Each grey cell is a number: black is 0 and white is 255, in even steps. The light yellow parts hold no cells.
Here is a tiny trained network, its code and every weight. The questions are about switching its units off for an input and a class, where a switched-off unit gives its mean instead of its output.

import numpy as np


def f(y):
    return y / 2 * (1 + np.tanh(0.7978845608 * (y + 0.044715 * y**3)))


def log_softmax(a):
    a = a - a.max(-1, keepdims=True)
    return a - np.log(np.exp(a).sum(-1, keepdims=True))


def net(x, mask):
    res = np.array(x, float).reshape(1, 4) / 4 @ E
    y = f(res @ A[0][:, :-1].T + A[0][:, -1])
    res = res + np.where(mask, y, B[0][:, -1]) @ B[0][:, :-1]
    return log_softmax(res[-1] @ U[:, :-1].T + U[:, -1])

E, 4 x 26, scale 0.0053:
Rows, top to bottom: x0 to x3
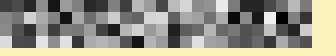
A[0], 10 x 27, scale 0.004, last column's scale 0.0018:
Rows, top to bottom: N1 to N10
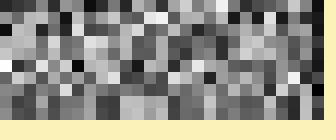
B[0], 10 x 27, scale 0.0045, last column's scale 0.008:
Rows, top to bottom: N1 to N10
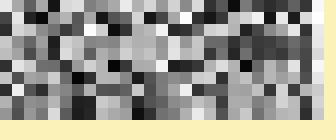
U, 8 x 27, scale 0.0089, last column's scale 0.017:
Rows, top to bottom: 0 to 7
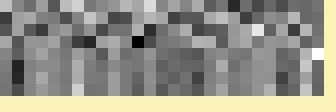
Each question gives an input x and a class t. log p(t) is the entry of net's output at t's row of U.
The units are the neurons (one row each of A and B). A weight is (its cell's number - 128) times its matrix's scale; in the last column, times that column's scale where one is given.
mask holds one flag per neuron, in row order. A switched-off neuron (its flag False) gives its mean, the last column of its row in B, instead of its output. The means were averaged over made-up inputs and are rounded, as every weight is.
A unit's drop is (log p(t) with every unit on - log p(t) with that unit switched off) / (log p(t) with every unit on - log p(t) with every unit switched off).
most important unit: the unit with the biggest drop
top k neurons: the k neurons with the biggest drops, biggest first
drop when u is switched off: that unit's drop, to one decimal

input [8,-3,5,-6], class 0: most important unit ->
N1
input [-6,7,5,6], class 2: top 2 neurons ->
(N2 N1)
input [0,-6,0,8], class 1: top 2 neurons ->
(N6 N2)
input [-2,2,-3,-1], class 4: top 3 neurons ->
(N10 N9 N1)
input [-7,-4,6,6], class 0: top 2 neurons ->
(N5 N4)
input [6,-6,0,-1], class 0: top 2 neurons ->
(N1 N2)
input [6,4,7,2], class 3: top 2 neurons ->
(N9 N10)
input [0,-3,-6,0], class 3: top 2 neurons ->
(N2 N7)
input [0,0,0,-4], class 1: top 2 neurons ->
(N3 N2)
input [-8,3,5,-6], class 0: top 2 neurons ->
(N5 N4)
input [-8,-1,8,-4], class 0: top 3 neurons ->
(N5 N4 N7)
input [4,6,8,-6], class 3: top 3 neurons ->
(N9 N10 N6)
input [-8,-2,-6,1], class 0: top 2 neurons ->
(N4 N5)
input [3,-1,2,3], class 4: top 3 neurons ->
(N3 N5 N4)
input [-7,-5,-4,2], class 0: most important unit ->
N4
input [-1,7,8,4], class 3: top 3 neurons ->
(N9 N10 N8)
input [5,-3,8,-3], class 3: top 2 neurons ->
(N10 N9)
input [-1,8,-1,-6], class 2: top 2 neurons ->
(N2 N6)
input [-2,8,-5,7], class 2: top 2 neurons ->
(N2 N3)
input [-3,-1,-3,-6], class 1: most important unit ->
N3
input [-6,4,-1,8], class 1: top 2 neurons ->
(N6 N1)
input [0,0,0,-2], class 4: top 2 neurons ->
(N6 N2)
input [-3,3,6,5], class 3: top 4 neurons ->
(N9 N10 N3 N8)
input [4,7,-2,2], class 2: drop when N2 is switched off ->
0.9
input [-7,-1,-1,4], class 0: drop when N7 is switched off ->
0.0
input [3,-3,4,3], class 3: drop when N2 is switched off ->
1.0
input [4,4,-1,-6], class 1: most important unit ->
N3
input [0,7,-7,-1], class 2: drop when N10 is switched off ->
0.1
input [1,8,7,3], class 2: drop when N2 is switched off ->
1.3
